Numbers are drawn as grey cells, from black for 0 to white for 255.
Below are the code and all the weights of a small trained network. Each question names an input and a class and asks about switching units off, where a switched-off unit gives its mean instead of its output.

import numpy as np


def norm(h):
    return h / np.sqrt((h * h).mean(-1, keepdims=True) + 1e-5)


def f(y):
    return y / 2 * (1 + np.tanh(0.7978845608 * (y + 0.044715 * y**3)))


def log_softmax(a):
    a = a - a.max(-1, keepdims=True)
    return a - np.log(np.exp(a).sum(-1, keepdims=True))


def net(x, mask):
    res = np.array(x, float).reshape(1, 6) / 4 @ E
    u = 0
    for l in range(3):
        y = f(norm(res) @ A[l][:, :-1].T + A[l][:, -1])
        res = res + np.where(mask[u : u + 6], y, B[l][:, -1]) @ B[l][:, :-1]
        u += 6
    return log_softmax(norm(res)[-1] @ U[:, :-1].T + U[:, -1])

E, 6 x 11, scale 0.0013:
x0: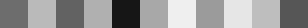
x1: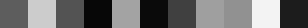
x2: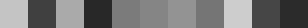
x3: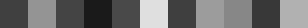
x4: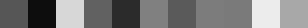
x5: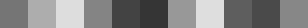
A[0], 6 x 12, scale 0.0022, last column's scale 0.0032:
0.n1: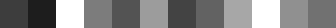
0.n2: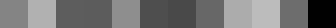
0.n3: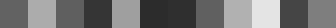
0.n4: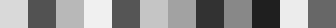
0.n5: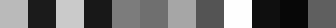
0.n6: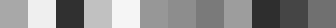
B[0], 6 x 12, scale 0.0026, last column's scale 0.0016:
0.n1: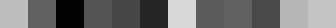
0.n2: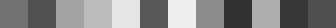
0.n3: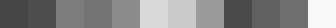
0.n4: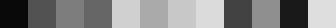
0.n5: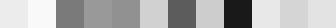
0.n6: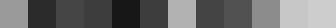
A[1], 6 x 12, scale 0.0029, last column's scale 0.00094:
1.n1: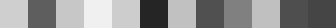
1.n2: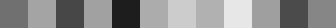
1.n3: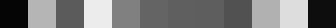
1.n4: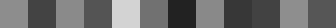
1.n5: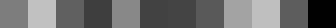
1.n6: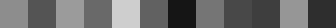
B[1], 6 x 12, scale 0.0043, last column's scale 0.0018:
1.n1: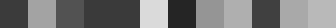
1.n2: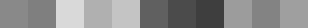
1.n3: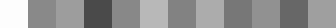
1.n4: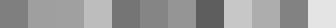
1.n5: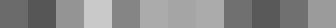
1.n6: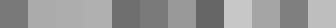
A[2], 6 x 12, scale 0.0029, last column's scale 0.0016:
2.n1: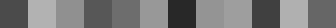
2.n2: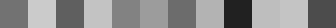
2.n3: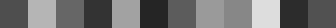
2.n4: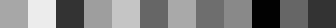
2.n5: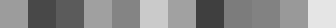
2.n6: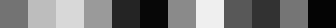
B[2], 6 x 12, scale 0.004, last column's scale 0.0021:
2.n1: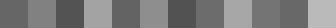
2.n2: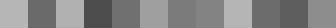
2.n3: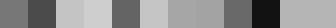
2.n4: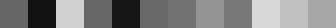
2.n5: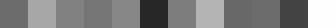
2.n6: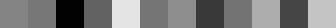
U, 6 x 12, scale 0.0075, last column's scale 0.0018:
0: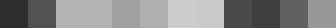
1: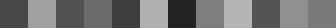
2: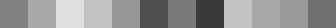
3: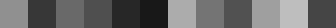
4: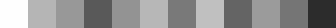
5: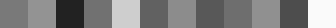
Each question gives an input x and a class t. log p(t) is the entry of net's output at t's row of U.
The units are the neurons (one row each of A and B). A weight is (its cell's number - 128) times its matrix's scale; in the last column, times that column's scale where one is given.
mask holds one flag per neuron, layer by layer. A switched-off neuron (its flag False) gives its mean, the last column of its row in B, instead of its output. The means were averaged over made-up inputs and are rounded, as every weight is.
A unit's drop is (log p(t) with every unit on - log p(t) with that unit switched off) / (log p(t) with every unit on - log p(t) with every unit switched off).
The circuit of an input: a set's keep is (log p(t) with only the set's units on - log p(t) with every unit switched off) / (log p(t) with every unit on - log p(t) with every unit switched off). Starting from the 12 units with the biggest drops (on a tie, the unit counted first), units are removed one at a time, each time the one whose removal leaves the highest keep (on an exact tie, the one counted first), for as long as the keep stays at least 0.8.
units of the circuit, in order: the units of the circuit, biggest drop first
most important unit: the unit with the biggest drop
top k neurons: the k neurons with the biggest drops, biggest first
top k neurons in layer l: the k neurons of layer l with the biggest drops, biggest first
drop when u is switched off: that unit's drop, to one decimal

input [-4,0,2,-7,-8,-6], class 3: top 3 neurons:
[0.n6, 2.n4, 1.n2]
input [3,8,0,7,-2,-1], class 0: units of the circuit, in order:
[2.n3, 1.n1]
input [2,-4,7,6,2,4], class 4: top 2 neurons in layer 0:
[0.n5, 0.n4]
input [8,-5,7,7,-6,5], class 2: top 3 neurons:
[1.n2, 1.n1, 0.n3]
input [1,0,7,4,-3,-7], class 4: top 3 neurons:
[0.n5, 1.n1, 2.n6]
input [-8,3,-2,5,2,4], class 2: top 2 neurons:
[1.n4, 1.n6]
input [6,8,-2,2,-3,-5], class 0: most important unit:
2.n3
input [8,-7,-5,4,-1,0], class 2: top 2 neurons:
[1.n2, 0.n3]
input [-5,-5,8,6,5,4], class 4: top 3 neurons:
[0.n5, 1.n1, 1.n2]
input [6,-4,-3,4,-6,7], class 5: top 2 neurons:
[2.n6, 1.n4]
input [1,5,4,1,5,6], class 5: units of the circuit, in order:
[2.n6, 2.n4]
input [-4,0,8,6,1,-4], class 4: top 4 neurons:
[0.n5, 1.n1, 1.n2, 2.n6]
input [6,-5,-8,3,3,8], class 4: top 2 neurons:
[1.n3, 2.n2]
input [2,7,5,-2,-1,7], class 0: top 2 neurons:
[2.n3, 0.n3]
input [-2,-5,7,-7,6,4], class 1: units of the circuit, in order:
[1.n1, 0.n3]
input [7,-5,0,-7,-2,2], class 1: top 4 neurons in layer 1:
[1.n1, 1.n4, 1.n6, 1.n5]
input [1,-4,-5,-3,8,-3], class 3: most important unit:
0.n1
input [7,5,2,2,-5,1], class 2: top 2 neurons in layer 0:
[0.n4, 0.n1]
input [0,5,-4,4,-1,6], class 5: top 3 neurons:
[2.n6, 0.n4, 0.n5]
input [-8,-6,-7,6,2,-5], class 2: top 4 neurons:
[1.n4, 1.n6, 1.n1, 0.n3]
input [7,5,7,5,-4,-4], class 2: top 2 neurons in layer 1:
[1.n2, 1.n1]
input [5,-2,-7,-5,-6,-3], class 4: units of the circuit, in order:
[1.n3]
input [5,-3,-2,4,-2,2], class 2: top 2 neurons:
[1.n2, 1.n1]
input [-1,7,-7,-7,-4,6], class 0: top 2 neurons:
[2.n3, 0.n5]
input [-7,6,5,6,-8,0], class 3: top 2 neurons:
[2.n4, 1.n1]
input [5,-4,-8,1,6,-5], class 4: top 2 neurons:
[1.n3, 0.n6]
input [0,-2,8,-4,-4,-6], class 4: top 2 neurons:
[0.n5, 2.n6]
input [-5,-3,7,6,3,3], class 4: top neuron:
[0.n5]
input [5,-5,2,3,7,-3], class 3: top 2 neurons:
[0.n1, 1.n4]
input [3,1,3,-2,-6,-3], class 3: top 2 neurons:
[0.n6, 2.n4]
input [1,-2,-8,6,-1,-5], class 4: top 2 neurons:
[1.n3, 1.n1]
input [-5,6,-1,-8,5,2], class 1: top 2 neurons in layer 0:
[0.n4, 0.n6]
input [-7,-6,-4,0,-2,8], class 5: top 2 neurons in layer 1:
[1.n2, 1.n5]
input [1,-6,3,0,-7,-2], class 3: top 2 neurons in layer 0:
[0.n6, 0.n3]
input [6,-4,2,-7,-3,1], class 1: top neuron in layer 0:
[0.n3]
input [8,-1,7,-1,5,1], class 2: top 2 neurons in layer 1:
[1.n2, 1.n3]
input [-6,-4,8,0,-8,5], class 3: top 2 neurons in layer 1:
[1.n2, 1.n3]
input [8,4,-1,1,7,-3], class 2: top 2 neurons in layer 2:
[2.n4, 2.n6]
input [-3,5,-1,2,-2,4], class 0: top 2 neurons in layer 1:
[1.n2, 1.n1]
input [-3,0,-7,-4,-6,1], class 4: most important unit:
1.n3
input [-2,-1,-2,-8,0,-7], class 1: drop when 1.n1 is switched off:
1.2
